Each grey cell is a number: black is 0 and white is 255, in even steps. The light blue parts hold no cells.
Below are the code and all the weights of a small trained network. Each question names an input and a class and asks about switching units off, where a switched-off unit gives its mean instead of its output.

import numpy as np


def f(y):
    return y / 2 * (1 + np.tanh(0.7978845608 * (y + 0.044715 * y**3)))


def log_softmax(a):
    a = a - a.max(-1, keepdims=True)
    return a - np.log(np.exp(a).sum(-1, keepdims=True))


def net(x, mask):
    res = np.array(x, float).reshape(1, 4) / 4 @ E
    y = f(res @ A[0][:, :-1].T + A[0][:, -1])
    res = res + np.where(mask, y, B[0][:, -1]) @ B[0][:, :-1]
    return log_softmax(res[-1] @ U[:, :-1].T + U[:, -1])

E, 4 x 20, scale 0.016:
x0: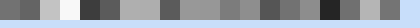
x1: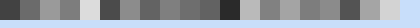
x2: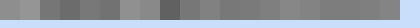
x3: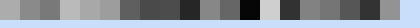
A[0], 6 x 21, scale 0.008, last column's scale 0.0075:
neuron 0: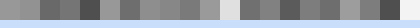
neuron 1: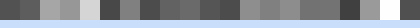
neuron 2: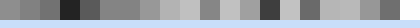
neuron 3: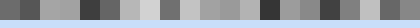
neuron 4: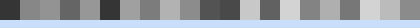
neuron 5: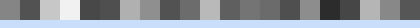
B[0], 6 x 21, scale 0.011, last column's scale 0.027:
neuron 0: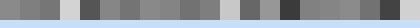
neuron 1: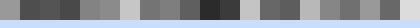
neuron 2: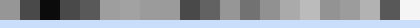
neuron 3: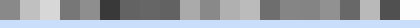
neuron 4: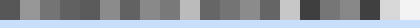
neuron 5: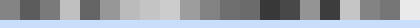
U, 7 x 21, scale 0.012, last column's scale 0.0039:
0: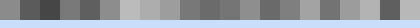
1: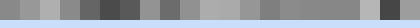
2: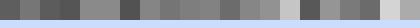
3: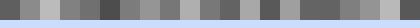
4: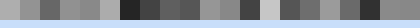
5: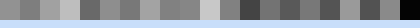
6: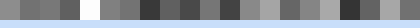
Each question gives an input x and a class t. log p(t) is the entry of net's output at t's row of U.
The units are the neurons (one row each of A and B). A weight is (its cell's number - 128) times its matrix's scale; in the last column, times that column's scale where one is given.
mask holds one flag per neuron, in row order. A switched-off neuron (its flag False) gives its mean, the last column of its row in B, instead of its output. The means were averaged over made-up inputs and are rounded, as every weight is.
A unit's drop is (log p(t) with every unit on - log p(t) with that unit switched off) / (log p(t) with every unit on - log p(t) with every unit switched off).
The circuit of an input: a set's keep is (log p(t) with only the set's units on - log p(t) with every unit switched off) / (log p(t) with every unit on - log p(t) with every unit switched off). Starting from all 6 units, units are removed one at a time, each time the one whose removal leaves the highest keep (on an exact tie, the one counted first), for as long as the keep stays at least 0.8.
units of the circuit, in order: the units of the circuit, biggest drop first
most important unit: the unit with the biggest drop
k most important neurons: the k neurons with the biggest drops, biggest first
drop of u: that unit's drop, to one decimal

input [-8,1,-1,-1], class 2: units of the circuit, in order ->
(neuron 5)
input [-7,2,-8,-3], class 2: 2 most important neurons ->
(neuron 5; neuron 4)
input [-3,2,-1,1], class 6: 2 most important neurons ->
(neuron 5; neuron 2)
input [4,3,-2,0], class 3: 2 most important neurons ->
(neuron 2; neuron 0)
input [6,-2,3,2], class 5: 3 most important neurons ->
(neuron 5; neuron 2; neuron 1)
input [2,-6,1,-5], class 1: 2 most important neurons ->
(neuron 3; neuron 1)
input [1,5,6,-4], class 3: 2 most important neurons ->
(neuron 4; neuron 3)
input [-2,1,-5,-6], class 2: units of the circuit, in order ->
(neuron 4; neuron 5)
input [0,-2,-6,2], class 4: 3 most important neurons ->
(neuron 5; neuron 3; neuron 2)
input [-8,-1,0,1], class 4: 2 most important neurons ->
(neuron 5; neuron 1)
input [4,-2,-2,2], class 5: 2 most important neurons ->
(neuron 2; neuron 1)
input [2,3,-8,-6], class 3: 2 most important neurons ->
(neuron 4; neuron 3)
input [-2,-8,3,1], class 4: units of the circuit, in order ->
(neuron 5; neuron 1)
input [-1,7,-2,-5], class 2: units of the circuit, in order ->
(neuron 4)
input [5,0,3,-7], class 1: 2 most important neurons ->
(neuron 3; neuron 2)
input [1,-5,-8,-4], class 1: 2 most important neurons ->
(neuron 3; neuron 1)
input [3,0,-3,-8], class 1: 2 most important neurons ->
(neuron 3; neuron 2)
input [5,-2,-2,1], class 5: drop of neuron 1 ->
0.2
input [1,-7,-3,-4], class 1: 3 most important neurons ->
(neuron 3; neuron 1; neuron 5)
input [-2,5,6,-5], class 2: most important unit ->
neuron 4
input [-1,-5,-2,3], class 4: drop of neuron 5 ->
0.4
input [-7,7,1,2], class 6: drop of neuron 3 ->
0.0
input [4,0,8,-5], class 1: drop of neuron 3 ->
1.2
